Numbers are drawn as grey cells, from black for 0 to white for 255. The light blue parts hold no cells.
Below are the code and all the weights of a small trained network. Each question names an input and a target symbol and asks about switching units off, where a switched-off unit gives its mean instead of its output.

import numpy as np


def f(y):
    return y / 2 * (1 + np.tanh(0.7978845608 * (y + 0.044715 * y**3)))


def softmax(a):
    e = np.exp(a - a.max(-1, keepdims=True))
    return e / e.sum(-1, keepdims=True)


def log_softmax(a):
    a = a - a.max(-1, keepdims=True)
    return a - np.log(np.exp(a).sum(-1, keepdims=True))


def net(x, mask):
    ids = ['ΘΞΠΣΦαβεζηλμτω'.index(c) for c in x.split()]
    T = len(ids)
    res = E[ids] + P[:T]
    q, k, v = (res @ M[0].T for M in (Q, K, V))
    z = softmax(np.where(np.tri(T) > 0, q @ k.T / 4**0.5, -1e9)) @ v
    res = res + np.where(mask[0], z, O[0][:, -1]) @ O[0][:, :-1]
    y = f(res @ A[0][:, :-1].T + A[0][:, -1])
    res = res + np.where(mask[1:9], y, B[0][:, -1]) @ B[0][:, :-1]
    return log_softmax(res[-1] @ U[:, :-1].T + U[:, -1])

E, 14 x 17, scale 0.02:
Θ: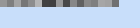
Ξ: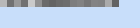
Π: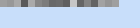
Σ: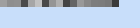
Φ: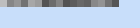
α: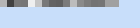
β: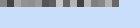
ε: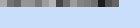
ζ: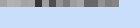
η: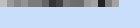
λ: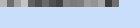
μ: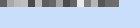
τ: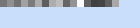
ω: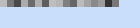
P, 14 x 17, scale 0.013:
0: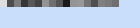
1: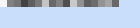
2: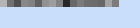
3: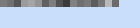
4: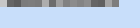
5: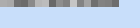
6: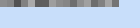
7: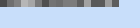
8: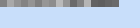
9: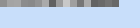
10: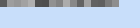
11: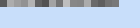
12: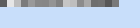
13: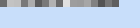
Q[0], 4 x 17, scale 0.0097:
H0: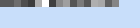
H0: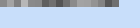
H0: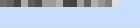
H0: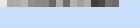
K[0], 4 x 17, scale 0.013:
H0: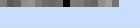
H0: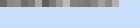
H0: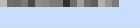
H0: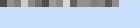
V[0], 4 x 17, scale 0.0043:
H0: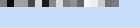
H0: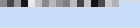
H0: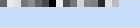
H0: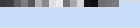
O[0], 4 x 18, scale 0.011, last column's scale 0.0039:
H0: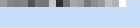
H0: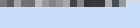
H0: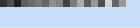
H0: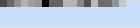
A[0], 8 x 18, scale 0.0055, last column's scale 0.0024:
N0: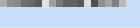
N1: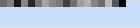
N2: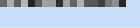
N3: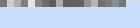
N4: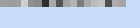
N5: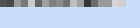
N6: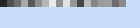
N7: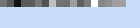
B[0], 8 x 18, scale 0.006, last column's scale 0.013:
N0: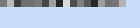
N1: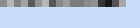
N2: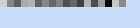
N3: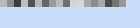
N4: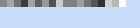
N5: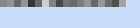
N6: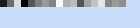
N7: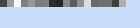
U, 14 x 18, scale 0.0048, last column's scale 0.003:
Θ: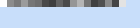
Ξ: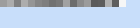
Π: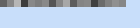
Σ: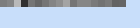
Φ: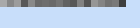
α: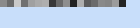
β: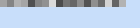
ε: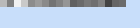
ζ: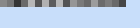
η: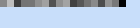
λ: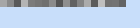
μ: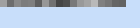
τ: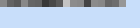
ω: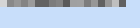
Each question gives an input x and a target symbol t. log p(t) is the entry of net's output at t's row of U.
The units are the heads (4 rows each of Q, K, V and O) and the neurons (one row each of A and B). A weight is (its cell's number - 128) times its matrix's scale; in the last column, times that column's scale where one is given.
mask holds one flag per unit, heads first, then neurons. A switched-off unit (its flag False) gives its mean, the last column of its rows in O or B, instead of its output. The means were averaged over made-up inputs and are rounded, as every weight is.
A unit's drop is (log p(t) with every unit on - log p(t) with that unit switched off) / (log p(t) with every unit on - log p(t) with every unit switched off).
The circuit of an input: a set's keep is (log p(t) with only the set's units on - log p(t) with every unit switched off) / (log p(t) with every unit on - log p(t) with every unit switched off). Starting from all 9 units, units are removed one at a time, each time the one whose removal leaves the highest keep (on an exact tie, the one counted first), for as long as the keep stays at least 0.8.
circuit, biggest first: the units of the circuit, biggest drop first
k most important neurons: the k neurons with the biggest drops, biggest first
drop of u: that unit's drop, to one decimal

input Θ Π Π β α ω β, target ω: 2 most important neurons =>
N4, N0
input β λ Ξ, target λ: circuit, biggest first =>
H0, N0
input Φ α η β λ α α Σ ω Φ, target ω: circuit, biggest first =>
H0, N4, N0
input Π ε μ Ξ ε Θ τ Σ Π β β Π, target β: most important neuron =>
N4
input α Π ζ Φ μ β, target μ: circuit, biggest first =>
H0, N7, N4
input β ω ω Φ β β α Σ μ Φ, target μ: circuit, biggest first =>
H0, N7
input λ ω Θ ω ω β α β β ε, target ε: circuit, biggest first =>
H0, N4
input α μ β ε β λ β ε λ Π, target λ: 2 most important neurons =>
N0, N4
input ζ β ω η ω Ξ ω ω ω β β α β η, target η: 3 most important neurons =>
N1, N0, N7
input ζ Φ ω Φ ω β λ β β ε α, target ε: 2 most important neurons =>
N4, N0
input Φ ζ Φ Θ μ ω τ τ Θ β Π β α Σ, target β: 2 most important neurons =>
N4, N7
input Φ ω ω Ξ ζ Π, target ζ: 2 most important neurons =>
N7, N0
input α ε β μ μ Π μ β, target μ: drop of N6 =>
0.0
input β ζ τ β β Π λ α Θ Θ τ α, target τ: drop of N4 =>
0.1
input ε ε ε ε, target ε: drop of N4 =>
0.2
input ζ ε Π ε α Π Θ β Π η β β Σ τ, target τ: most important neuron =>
N4
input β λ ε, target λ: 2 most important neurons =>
N0, N4
